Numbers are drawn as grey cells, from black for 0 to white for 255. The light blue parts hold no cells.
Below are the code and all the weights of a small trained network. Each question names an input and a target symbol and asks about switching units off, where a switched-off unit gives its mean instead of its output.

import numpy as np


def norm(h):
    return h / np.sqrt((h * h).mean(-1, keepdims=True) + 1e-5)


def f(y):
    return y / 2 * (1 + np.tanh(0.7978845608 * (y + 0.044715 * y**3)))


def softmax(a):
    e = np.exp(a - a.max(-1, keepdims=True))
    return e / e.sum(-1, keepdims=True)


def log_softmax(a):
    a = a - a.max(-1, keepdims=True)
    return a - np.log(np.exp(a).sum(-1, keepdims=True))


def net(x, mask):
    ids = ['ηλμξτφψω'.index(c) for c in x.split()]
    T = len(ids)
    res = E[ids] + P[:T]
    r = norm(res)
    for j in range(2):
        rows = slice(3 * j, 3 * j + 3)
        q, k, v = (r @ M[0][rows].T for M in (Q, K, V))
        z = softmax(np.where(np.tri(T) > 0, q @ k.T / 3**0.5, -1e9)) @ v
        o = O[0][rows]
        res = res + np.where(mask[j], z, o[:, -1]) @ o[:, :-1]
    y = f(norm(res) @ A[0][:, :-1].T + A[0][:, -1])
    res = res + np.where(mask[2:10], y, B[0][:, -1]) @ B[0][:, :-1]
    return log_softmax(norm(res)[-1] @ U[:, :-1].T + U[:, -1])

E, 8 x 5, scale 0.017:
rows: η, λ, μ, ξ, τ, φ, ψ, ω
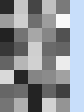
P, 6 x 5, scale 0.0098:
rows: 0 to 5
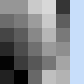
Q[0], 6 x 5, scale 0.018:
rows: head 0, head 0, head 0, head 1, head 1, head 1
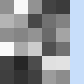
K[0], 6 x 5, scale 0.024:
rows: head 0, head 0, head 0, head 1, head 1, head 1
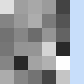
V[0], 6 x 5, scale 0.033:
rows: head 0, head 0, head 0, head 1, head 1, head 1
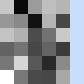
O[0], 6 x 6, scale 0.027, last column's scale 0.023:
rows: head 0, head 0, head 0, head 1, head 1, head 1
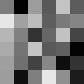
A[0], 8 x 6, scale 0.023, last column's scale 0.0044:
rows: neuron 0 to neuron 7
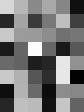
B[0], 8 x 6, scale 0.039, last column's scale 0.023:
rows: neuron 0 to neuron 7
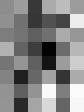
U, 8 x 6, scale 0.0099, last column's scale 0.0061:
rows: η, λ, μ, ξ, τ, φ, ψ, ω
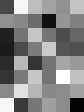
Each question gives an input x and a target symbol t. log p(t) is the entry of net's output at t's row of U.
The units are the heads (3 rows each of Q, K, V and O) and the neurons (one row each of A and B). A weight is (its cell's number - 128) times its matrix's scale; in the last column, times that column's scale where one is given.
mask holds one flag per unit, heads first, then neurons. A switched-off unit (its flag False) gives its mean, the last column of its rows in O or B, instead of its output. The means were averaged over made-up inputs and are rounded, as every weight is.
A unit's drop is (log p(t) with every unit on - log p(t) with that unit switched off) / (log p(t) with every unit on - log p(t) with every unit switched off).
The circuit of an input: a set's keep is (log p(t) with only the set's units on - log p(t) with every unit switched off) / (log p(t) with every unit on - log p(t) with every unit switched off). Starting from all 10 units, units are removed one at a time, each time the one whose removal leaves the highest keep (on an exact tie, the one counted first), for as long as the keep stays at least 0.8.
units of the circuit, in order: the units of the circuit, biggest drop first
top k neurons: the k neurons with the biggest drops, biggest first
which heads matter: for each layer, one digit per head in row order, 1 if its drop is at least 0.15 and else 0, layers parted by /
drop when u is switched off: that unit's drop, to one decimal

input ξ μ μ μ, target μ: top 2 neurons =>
[neuron 3; neuron 7]
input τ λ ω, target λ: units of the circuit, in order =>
[head 0; neuron 4]
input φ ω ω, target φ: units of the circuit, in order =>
[head 1]
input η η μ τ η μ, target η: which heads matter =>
10
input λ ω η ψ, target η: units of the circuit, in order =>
[head 0; neuron 1]
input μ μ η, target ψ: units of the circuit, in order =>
[head 0; head 1]
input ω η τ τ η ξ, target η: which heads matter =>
10
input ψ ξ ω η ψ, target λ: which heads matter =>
01
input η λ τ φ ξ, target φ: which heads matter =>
01
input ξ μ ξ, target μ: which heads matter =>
11
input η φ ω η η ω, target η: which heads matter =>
10
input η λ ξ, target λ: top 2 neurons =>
[neuron 4; neuron 6]
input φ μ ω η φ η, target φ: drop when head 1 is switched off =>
0.8
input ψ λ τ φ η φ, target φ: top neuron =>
[neuron 1]
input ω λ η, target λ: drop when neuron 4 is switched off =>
0.2
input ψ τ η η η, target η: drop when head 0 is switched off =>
0.7
